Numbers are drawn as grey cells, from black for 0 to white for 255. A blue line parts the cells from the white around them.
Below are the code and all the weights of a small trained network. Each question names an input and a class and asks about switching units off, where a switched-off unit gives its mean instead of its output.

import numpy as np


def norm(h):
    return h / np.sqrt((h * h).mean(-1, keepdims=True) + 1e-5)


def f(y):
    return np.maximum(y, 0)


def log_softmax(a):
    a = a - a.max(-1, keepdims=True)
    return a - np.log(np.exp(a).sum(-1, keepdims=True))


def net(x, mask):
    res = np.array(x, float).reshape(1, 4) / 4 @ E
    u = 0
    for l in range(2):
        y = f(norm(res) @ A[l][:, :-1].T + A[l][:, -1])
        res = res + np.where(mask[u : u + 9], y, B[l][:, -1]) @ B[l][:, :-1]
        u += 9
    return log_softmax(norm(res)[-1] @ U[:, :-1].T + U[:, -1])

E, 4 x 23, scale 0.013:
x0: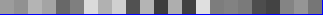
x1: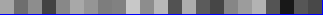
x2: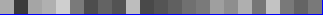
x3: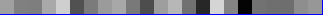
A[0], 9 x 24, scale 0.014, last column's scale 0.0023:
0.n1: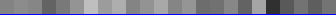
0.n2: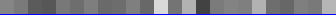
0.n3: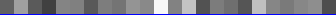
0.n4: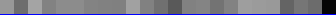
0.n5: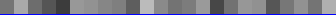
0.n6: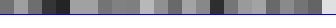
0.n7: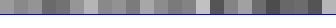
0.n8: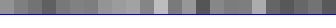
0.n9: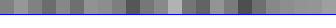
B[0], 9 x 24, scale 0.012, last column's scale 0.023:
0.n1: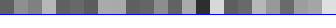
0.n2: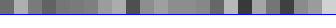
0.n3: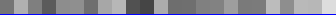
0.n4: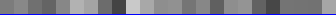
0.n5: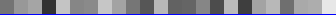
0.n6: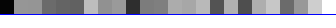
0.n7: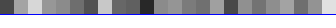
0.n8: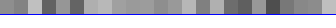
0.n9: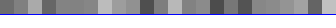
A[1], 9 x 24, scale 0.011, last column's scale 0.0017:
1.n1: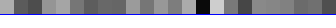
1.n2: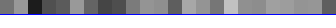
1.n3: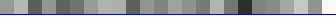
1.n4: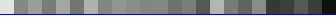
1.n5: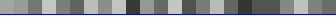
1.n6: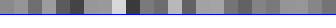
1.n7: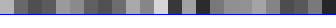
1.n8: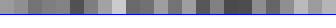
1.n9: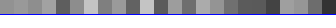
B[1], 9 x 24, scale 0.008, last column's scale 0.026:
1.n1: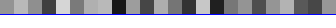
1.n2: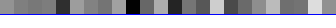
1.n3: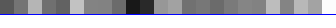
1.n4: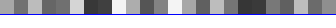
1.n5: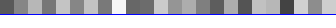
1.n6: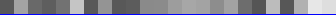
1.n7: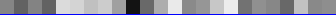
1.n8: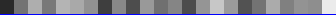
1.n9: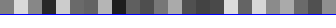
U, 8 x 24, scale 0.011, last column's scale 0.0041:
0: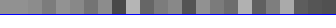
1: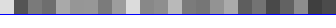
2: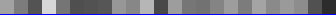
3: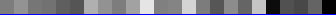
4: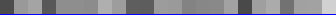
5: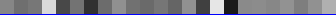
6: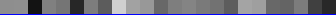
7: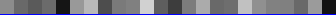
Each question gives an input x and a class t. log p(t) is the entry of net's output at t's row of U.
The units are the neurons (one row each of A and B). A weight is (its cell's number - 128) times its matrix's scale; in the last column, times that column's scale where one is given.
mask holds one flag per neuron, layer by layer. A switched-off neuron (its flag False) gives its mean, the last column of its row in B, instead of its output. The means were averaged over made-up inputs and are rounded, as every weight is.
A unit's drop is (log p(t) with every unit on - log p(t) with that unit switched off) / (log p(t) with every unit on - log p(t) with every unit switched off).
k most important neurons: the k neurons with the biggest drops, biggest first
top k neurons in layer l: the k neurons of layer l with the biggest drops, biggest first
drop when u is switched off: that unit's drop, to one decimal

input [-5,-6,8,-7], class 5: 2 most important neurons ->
0.n5; 1.n2
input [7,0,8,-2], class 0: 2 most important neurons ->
0.n6; 0.n1
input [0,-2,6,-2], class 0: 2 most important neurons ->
0.n6; 0.n2
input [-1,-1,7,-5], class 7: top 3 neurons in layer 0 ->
0.n7; 0.n5; 0.n1
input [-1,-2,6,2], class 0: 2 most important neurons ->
0.n6; 0.n5
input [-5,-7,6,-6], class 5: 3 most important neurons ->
0.n5; 0.n6; 1.n2
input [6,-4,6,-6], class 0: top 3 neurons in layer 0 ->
0.n6; 0.n1; 0.n2
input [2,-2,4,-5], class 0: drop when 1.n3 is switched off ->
0.2
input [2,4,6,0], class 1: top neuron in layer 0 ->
0.n6
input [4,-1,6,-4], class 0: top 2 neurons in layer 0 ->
0.n6; 0.n1
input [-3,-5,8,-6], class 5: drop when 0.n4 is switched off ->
-0.1
